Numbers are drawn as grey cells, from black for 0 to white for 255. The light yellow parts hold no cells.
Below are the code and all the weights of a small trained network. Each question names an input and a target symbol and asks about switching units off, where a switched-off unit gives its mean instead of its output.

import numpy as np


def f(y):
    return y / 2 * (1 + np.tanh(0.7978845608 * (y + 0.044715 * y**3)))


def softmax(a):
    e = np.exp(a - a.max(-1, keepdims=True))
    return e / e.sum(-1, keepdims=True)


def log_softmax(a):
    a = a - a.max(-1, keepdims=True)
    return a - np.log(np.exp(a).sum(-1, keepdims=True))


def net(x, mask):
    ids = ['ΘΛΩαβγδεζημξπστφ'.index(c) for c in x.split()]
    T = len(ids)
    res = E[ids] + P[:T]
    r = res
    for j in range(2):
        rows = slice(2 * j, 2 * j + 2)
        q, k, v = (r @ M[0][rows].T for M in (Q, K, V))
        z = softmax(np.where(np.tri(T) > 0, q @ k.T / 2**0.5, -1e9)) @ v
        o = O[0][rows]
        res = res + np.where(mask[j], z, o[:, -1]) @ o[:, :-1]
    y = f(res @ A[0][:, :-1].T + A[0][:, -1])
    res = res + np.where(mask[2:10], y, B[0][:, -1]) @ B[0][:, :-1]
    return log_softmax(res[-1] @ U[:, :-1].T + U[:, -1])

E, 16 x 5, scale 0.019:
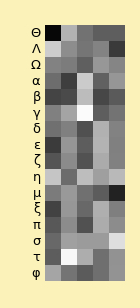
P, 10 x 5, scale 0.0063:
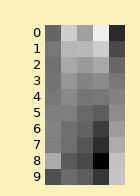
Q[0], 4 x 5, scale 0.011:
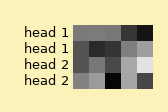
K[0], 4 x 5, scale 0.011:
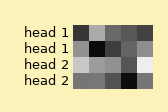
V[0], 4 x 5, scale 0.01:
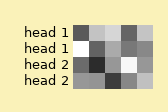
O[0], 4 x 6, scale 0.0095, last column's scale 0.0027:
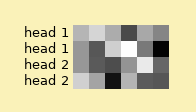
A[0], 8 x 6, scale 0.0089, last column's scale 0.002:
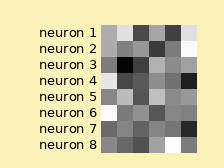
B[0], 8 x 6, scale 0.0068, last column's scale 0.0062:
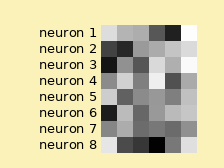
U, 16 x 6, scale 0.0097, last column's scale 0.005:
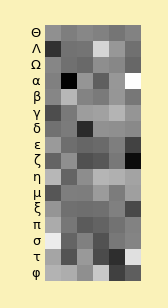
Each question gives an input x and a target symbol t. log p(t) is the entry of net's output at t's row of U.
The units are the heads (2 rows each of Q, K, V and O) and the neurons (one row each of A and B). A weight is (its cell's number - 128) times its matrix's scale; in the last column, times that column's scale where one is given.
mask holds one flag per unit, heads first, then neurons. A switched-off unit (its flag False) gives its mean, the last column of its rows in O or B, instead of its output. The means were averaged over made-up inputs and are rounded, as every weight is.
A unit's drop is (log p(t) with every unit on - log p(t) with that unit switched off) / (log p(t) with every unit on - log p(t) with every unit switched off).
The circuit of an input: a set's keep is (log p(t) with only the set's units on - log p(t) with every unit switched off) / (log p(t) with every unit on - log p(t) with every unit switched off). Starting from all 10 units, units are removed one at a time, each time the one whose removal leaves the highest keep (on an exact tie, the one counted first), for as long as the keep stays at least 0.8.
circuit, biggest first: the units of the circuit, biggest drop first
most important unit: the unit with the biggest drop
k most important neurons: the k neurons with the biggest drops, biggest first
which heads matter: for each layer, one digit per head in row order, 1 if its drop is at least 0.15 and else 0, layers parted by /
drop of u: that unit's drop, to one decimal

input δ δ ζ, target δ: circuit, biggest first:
(head 2; head 1)
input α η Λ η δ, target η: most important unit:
head 1
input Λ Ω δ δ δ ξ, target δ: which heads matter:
11
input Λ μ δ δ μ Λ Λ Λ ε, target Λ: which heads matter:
10
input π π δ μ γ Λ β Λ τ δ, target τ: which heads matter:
01
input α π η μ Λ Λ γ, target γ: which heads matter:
10
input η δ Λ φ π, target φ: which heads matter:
11
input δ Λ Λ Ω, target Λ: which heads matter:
10
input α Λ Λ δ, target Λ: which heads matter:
11
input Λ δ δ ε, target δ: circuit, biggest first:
(head 2; head 1; neuron 8)
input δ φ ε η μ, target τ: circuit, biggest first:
(head 2; neuron 3)
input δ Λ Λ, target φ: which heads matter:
10
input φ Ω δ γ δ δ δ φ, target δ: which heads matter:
11
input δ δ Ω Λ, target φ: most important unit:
neuron 4
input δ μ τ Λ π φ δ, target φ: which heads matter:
01
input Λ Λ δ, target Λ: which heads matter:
10
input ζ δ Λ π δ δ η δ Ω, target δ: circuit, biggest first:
(head 2; neuron 3; head 1)
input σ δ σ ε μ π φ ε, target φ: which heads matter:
01
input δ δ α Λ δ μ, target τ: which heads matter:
01
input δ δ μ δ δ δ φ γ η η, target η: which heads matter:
11
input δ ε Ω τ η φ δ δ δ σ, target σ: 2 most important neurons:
(neuron 8; neuron 2)
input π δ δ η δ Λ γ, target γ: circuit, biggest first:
(head 1; neuron 6; neuron 2)
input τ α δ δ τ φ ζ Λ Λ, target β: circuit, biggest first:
(neuron 6; head 1)
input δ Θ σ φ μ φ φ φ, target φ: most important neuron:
(neuron 4)
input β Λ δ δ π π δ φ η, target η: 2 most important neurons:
(neuron 8; neuron 4)
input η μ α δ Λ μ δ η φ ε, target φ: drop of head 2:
1.0
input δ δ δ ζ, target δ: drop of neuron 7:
0.0
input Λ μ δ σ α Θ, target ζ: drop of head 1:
1.0
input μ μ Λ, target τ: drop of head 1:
0.1
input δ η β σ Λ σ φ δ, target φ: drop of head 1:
0.2
